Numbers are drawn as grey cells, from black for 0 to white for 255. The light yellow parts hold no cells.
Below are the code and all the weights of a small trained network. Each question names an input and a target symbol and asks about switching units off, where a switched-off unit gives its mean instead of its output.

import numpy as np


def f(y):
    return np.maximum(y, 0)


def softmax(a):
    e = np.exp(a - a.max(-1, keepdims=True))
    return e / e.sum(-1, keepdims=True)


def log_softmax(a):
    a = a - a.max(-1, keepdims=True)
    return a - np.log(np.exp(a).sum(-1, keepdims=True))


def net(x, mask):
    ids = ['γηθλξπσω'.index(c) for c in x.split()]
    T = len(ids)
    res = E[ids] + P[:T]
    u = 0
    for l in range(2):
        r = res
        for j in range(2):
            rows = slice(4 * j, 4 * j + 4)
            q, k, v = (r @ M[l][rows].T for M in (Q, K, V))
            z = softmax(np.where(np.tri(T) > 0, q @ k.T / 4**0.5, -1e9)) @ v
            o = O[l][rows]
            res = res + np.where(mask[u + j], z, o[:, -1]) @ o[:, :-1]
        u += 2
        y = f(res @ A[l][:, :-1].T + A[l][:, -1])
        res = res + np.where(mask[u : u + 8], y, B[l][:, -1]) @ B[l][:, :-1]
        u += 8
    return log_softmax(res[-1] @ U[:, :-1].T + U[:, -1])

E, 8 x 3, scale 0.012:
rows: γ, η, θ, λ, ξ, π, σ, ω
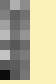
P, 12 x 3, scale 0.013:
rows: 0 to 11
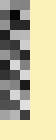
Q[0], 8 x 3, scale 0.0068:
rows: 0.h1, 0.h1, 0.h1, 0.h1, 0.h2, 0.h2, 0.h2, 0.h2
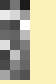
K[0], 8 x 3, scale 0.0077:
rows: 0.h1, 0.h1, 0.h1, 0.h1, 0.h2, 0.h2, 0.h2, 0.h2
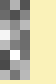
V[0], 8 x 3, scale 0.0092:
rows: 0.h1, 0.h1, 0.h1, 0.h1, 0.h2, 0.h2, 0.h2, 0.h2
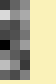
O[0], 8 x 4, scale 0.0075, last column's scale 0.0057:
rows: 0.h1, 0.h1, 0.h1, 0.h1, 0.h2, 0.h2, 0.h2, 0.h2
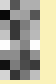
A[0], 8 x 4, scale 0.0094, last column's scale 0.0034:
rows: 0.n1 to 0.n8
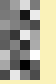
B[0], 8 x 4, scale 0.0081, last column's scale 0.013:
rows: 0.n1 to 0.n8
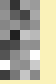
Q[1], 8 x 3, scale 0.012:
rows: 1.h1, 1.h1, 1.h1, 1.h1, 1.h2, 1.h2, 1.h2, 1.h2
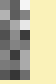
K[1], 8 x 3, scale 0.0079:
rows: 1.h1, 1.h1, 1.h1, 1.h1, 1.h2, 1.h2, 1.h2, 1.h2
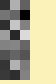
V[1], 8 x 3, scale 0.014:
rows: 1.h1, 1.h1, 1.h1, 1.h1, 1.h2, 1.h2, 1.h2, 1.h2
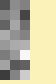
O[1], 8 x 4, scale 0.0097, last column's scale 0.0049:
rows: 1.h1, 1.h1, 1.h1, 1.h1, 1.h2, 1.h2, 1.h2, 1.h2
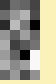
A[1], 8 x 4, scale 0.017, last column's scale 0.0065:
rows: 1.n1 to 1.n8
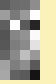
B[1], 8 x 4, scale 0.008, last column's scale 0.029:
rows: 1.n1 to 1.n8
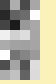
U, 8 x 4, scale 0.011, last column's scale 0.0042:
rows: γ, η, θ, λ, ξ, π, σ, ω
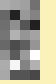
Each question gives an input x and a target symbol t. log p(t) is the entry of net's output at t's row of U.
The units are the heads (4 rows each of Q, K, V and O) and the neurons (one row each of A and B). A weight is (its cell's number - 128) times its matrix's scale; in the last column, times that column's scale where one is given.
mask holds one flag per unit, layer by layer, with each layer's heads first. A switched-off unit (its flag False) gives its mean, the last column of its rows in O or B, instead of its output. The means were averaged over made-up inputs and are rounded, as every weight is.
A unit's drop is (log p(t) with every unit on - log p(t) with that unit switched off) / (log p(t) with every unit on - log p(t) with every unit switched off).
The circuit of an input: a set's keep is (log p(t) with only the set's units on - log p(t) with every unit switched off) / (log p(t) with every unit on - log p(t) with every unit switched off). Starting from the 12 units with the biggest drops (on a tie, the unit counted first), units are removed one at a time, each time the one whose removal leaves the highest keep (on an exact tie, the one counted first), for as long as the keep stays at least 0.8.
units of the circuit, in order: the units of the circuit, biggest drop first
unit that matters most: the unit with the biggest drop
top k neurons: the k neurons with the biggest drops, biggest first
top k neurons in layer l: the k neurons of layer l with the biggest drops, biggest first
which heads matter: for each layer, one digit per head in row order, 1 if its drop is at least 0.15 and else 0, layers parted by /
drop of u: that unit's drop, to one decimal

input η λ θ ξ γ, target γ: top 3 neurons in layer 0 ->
[0.n6 0.n4 0.n2]
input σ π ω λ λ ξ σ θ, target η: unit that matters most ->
0.n7
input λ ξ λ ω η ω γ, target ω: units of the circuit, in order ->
[1.h2 0.h2]
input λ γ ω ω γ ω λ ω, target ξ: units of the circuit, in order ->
[1.h2 0.n7]
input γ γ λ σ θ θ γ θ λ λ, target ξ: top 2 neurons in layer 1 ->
[1.n8 1.n3]
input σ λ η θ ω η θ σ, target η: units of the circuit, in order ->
[0.n4 1.n8]
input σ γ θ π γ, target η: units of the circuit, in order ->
[0.n7 1.n8]
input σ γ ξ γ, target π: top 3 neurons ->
[0.n1 1.n8 0.n4]
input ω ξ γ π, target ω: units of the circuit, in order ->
[0.n7 1.h2 0.h1 1.h1]
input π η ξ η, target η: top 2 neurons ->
[1.n3 0.n8]
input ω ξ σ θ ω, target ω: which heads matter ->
00 / 01
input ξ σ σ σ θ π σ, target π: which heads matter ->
01 / 01
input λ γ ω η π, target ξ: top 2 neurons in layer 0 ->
[0.n8 0.n7]
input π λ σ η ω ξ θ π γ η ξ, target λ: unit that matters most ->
0.h1
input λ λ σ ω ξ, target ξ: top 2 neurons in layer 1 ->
[1.n3 1.n8]
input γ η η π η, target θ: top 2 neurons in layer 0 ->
[0.n8 0.n7]
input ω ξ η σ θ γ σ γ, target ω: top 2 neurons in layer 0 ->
[0.n7 0.n2]
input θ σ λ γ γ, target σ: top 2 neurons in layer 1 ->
[1.n4 1.n2]
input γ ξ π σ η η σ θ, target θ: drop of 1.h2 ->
1.1
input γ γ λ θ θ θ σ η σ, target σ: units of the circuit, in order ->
[1.n3]
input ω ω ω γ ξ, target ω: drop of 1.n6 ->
0.0
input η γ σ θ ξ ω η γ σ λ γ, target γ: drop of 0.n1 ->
0.1
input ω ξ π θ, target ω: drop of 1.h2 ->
0.4
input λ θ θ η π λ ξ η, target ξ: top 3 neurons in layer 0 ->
[0.n8 0.n7 0.n5]
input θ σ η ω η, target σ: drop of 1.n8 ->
-0.1
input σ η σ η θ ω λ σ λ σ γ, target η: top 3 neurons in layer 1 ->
[1.n8 1.n4 1.n5]
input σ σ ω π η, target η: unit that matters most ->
0.h2
